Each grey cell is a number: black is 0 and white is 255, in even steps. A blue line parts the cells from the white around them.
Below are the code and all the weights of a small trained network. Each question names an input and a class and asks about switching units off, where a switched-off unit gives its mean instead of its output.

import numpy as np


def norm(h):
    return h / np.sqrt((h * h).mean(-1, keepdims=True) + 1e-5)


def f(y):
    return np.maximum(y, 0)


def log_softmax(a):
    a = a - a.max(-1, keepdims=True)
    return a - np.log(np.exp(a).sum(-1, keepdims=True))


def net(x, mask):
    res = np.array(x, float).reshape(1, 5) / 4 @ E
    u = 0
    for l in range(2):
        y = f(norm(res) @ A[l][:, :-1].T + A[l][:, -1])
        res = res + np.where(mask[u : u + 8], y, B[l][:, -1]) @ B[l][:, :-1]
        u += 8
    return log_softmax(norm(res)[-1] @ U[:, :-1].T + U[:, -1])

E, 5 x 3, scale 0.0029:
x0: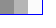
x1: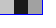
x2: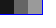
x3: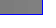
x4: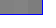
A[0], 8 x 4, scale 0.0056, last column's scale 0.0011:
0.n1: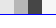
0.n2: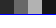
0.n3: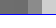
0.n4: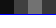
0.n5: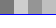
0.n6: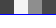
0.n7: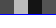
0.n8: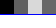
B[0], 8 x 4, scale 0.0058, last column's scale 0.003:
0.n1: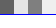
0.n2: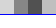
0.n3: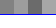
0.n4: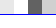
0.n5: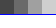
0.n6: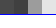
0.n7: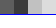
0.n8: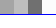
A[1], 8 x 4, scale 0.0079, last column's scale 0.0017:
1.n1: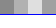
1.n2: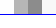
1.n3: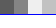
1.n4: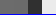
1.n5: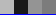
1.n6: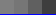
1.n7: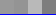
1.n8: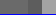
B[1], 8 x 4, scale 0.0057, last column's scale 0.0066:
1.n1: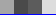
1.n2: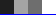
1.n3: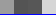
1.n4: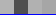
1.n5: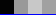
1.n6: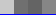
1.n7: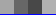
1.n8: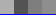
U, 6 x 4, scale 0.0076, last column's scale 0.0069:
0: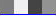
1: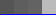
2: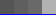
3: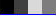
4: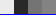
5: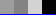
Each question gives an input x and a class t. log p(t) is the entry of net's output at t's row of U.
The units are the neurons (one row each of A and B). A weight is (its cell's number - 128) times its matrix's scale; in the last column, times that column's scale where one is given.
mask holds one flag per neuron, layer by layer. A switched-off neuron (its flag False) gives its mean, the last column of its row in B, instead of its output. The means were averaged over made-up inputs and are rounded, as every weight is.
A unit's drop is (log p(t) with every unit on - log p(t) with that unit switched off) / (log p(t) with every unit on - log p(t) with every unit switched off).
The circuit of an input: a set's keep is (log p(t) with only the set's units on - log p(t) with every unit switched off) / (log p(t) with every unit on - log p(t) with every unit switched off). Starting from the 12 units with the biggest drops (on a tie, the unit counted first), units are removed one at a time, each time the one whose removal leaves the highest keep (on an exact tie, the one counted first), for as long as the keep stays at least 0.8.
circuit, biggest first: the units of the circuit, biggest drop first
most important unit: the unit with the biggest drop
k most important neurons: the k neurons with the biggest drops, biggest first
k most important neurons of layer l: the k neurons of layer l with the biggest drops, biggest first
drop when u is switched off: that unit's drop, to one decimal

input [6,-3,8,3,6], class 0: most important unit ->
0.n8
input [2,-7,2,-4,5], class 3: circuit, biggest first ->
0.n6; 0.n7
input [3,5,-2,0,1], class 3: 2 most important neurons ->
1.n5; 0.n4
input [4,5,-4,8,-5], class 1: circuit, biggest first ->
1.n2; 0.n4; 1.n7; 0.n7
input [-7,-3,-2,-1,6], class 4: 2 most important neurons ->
1.n2; 1.n4
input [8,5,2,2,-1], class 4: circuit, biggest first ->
1.n1; 1.n7
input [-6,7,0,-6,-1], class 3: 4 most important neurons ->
1.n5; 1.n1; 1.n3; 1.n7
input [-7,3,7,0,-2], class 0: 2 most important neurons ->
0.n4; 0.n6
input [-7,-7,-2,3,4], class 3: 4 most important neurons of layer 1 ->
1.n1; 1.n3; 1.n7; 1.n4
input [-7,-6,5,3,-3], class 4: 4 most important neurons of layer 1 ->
1.n2; 1.n4; 1.n5; 1.n8
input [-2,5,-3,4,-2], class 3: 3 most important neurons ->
0.n4; 0.n8; 1.n5
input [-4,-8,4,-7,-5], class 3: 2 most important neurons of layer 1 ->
1.n1; 1.n7
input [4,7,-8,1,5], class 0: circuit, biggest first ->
0.n1; 1.n2
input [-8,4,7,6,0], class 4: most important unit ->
1.n4
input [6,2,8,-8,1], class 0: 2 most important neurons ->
0.n8; 0.n2
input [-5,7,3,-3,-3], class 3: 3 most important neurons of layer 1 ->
1.n5; 1.n1; 1.n3
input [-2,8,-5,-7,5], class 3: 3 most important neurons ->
1.n5; 0.n4; 0.n8
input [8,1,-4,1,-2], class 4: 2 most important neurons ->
0.n4; 0.n8
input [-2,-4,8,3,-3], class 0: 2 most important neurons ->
0.n4; 1.n5
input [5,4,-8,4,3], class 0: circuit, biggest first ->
1.n2
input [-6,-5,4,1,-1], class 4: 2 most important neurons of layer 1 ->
1.n2; 1.n4
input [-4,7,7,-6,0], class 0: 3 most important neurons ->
0.n4; 0.n6; 0.n7
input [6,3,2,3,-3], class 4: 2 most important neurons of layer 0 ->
0.n4; 0.n1
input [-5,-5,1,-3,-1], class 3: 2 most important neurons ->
0.n7; 1.n1
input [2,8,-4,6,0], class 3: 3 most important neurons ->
1.n5; 0.n4; 0.n8
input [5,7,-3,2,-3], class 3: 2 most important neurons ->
1.n5; 1.n2
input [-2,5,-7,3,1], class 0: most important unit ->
0.n1
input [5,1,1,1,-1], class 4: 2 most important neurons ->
0.n4; 1.n1
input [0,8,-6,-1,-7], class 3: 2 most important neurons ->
1.n5; 0.n4
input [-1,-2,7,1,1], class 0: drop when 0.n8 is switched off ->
0.1
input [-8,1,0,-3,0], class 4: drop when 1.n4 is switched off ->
0.2
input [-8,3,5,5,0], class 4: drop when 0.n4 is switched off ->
0.4
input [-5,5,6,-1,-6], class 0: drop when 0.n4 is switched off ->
1.4
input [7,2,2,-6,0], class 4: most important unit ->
0.n4
